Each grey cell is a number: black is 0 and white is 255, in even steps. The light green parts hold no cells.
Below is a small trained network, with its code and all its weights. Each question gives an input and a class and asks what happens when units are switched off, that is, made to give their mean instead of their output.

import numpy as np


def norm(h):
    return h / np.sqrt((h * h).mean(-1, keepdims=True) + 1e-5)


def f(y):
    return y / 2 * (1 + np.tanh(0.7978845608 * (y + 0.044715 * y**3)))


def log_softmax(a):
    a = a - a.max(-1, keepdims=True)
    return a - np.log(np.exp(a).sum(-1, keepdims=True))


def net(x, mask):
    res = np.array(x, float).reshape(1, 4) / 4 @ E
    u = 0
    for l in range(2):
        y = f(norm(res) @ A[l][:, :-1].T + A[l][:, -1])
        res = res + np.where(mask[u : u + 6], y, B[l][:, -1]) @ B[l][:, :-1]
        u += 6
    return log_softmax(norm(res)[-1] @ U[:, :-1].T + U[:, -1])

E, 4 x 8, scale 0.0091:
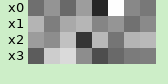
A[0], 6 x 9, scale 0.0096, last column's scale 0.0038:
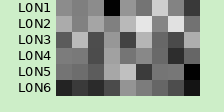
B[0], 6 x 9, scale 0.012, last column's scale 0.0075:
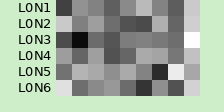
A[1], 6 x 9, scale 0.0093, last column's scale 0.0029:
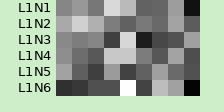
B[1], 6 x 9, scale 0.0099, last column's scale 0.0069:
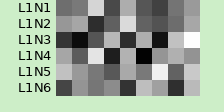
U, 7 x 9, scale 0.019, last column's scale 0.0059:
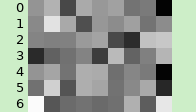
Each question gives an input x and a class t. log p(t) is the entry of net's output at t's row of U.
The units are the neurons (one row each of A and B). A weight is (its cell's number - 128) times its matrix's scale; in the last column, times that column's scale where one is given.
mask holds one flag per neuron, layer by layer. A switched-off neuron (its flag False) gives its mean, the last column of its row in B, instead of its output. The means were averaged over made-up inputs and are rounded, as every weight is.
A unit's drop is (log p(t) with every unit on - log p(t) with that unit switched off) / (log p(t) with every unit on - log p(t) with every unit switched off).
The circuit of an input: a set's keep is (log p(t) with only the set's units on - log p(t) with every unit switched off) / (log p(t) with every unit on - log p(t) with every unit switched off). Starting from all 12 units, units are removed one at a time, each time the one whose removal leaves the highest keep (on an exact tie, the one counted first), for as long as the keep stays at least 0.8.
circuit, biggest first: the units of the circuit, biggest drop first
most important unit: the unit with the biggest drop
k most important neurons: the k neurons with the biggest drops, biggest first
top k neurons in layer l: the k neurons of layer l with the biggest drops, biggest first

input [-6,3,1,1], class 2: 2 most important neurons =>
(L0N3; L0N5)
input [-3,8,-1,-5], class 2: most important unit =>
L0N5
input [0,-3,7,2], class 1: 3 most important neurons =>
(L0N3; L1N3; L0N2)
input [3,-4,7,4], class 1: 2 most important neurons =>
(L1N3; L0N3)
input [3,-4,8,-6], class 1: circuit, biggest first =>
(L0N1; L1N3)
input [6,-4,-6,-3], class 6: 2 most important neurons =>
(L0N6; L1N3)
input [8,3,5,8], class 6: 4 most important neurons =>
(L1N3; L0N2; L0N1; L0N5)
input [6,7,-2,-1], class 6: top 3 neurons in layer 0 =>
(L0N2; L0N1; L0N5)
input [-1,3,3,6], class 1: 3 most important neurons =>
(L0N3; L1N3; L0N6)
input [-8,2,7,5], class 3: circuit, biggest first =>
(L1N3; L1N6)
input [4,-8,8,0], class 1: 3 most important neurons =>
(L1N3; L0N3; L0N2)
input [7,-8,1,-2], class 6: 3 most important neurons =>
(L0N6; L1N3; L1N5)
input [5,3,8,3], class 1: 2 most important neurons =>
(L0N3; L0N6)
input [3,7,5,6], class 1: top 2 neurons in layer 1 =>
(L1N3; L1N2)
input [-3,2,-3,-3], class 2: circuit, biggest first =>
(L0N5)
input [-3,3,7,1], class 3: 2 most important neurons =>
(L0N1; L1N3)
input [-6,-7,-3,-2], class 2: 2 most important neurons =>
(L0N5; L0N3)
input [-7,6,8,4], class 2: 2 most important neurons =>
(L0N3; L1N3)
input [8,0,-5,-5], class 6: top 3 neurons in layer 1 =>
(L1N3; L1N5; L1N6)
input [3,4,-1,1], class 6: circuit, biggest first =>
(L1N3)
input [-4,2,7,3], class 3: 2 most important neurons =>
(L1N3; L0N1)
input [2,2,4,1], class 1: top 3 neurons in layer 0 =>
(L0N3; L0N6; L0N1)
